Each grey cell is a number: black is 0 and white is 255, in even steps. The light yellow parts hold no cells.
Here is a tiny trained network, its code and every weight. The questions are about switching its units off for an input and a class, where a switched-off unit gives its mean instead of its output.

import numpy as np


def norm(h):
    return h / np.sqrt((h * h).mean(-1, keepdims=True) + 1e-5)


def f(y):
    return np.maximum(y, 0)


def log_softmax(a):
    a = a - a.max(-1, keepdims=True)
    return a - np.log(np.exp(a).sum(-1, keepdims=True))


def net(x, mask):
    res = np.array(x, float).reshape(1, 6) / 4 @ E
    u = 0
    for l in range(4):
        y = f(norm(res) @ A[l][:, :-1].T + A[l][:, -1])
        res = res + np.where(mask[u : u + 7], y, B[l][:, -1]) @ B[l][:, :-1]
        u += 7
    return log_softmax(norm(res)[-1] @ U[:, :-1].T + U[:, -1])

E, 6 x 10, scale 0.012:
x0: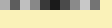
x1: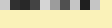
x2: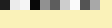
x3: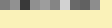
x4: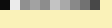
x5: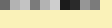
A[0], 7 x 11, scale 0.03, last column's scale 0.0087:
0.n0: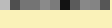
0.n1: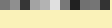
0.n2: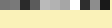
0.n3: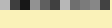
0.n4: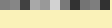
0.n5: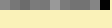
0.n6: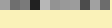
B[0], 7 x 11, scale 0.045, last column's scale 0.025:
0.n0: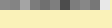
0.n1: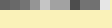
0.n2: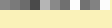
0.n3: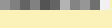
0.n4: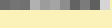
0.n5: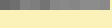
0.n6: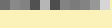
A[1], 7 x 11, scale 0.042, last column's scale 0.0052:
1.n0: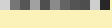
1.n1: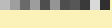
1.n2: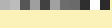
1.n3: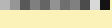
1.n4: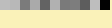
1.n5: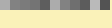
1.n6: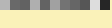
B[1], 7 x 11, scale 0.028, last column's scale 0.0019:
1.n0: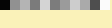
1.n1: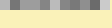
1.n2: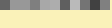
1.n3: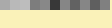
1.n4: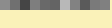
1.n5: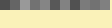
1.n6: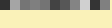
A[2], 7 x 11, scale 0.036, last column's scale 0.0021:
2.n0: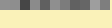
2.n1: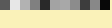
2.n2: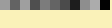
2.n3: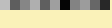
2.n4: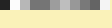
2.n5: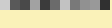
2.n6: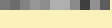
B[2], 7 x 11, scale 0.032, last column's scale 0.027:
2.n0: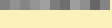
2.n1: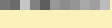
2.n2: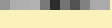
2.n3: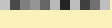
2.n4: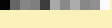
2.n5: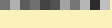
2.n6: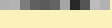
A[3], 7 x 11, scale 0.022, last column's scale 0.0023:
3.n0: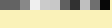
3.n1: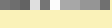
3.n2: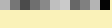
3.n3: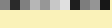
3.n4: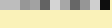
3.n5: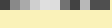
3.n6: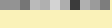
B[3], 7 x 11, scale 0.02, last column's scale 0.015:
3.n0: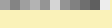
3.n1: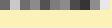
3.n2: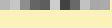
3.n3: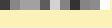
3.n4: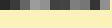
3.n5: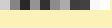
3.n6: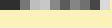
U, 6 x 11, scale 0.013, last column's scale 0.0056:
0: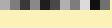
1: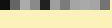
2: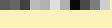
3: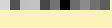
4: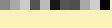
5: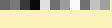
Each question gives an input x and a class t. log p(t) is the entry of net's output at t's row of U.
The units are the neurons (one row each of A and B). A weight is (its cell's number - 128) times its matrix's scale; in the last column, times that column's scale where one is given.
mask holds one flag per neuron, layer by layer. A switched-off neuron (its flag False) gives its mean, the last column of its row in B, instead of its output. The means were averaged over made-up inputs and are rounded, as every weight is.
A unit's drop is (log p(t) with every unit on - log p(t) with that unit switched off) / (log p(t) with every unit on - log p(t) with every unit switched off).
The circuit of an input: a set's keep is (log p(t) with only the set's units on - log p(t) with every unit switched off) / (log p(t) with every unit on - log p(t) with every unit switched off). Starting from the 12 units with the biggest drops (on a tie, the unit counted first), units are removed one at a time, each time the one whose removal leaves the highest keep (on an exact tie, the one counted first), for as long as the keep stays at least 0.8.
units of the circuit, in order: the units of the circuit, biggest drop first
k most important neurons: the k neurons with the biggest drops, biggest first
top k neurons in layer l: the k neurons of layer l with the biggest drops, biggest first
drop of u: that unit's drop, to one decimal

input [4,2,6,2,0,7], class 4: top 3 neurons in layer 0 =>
0.n2, 0.n6, 0.n4
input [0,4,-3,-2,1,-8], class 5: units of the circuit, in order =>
0.n2
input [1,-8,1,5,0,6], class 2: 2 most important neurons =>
0.n3, 0.n2
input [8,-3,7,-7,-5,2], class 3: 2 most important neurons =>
0.n3, 0.n2
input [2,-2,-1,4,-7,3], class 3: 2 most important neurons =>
0.n0, 2.n3
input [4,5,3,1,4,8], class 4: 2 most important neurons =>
0.n2, 0.n4
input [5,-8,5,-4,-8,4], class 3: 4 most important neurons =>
0.n3, 0.n6, 0.n2, 0.n1
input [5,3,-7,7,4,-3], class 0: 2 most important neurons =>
0.n3, 2.n5
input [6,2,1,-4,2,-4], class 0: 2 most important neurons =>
0.n2, 0.n0
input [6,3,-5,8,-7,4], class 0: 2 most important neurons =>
0.n3, 2.n5
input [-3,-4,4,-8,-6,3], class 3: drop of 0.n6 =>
0.4
